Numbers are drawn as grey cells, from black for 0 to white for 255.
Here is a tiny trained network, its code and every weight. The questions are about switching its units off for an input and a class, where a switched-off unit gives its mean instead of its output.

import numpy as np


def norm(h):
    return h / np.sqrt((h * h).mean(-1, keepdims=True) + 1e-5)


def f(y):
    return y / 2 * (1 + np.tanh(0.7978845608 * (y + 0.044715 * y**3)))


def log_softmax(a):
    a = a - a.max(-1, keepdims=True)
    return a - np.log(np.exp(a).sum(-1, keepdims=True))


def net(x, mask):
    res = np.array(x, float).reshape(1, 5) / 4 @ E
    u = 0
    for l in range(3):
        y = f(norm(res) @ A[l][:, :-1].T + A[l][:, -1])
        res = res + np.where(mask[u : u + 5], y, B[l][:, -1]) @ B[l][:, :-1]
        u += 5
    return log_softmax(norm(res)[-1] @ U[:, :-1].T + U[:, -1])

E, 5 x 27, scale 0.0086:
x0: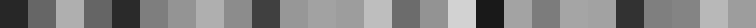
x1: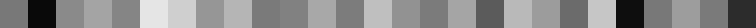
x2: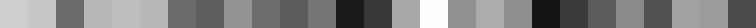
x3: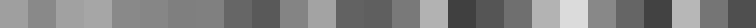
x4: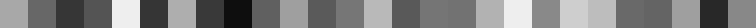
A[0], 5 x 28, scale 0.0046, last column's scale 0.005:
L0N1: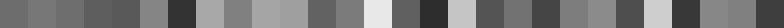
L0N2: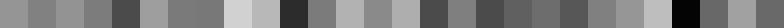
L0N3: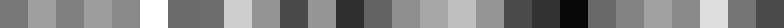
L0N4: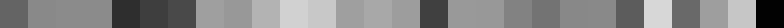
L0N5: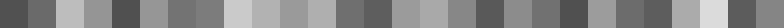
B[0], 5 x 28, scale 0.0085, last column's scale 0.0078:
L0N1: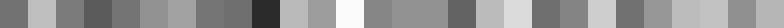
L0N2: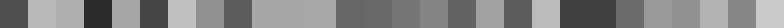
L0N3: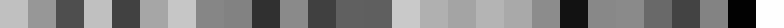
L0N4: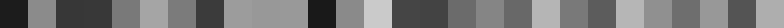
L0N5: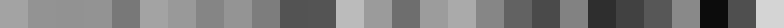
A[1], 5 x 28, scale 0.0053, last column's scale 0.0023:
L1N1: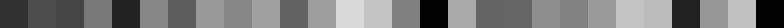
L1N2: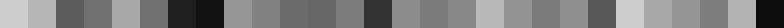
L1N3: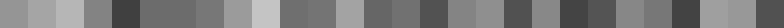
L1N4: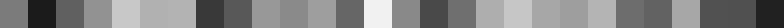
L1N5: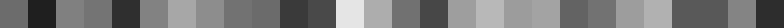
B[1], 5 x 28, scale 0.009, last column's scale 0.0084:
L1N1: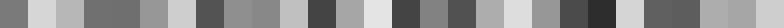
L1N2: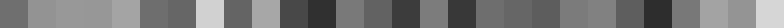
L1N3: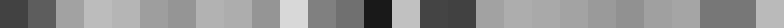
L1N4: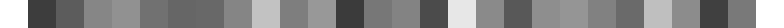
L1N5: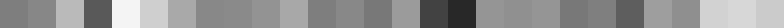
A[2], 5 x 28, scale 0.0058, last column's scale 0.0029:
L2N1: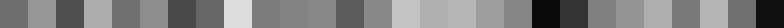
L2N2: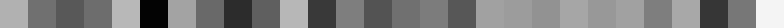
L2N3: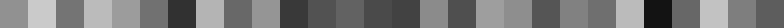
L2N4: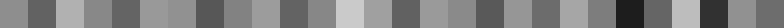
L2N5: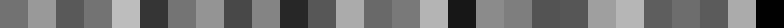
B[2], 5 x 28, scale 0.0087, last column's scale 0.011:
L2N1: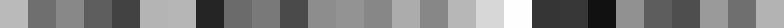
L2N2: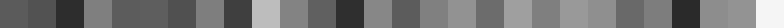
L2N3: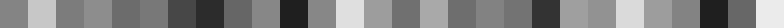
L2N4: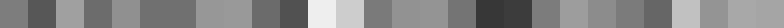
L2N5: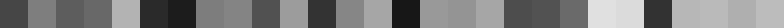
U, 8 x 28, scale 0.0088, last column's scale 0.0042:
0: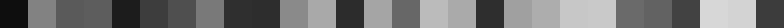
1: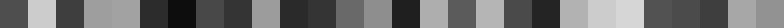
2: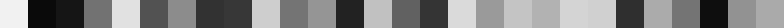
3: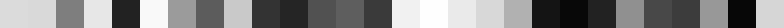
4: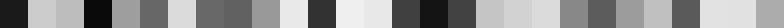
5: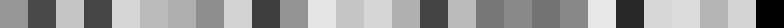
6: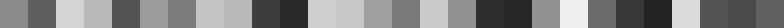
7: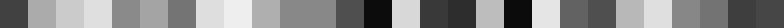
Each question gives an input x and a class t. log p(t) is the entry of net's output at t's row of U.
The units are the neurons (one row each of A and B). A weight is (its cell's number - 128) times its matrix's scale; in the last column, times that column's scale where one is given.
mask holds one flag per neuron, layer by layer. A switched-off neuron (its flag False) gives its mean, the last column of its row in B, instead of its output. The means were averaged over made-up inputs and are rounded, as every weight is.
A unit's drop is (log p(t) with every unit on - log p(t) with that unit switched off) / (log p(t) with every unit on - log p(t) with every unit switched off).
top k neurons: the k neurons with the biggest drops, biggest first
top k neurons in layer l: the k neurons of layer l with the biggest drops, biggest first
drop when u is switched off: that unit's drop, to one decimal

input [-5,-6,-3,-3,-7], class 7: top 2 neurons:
L1N3, L0N2
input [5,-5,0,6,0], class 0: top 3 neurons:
L1N2, L0N5, L1N1
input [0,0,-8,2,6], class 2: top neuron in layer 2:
L2N2
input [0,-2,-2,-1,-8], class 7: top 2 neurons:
L1N3, L0N2
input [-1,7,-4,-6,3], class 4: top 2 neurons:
L1N1, L1N5
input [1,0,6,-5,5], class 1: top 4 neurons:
L1N2, L0N5, L2N5, L2N3
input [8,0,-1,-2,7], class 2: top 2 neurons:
L1N4, L2N2
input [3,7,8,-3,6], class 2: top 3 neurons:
L1N4, L1N1, L2N3
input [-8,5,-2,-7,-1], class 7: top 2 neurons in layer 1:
L1N1, L1N3
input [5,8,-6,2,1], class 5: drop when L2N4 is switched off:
0.1
